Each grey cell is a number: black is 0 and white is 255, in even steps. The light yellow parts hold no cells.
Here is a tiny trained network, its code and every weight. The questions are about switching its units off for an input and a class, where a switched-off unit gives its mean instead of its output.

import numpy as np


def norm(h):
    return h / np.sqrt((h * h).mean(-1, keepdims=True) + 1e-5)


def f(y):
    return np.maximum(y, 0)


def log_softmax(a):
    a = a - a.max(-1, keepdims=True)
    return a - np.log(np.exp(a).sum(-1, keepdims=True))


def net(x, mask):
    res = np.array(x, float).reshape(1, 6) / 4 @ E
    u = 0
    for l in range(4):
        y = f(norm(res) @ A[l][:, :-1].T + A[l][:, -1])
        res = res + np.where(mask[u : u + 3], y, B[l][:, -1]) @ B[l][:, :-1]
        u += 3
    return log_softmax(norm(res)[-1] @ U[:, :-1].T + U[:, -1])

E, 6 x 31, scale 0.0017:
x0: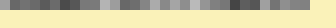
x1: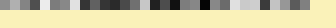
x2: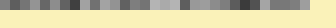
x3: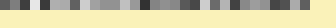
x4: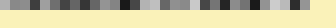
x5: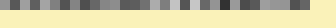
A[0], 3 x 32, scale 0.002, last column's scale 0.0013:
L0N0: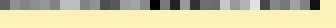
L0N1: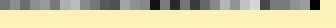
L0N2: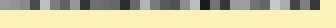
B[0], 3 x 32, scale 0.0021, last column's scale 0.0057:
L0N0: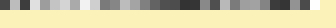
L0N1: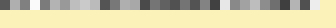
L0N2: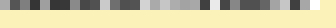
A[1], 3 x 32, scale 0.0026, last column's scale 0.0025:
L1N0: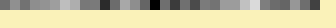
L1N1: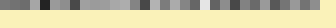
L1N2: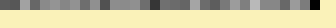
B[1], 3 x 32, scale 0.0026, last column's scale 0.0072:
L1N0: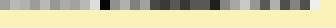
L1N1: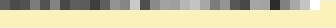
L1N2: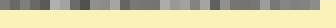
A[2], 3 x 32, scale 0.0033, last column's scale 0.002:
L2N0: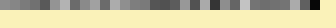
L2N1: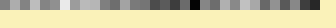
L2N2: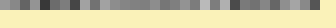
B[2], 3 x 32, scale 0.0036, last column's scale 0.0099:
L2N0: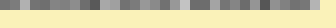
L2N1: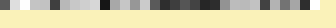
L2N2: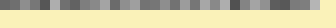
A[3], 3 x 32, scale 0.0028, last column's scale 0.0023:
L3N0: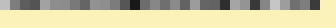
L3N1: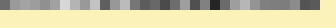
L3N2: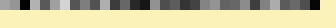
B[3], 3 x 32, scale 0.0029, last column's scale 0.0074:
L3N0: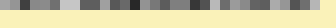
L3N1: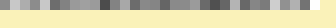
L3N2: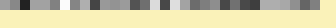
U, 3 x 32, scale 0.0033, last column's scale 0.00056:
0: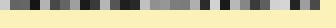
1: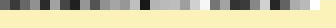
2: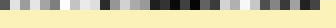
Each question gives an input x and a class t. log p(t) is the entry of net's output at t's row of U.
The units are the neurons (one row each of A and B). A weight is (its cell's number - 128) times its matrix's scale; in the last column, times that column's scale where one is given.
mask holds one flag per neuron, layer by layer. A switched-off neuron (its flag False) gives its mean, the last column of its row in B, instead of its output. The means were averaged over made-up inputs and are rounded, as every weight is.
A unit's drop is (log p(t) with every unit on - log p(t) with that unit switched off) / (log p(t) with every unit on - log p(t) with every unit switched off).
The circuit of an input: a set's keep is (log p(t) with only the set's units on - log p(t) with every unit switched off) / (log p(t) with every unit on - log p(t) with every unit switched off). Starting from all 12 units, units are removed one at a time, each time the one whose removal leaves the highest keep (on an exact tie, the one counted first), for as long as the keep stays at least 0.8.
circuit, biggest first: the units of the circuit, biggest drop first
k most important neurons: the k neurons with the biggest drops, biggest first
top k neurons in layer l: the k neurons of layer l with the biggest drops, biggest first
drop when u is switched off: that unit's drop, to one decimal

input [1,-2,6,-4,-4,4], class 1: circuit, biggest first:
(L2N1)
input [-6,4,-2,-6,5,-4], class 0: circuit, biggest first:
(L0N2 L2N1)
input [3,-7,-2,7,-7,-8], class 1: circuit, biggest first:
(L1N1 L0N1 L2N1)
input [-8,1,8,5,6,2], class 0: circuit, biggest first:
(L2N1 L0N0)
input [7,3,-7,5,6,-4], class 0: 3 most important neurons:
(L0N2 L2N1 L1N0)
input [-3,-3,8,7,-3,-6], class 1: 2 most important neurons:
(L1N1 L2N1)
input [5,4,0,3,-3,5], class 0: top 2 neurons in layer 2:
(L2N1 L2N2)
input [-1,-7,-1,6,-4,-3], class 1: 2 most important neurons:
(L1N1 L2N1)
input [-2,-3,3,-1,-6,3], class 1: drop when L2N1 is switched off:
0.1
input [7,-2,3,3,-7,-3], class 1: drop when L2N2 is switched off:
0.0
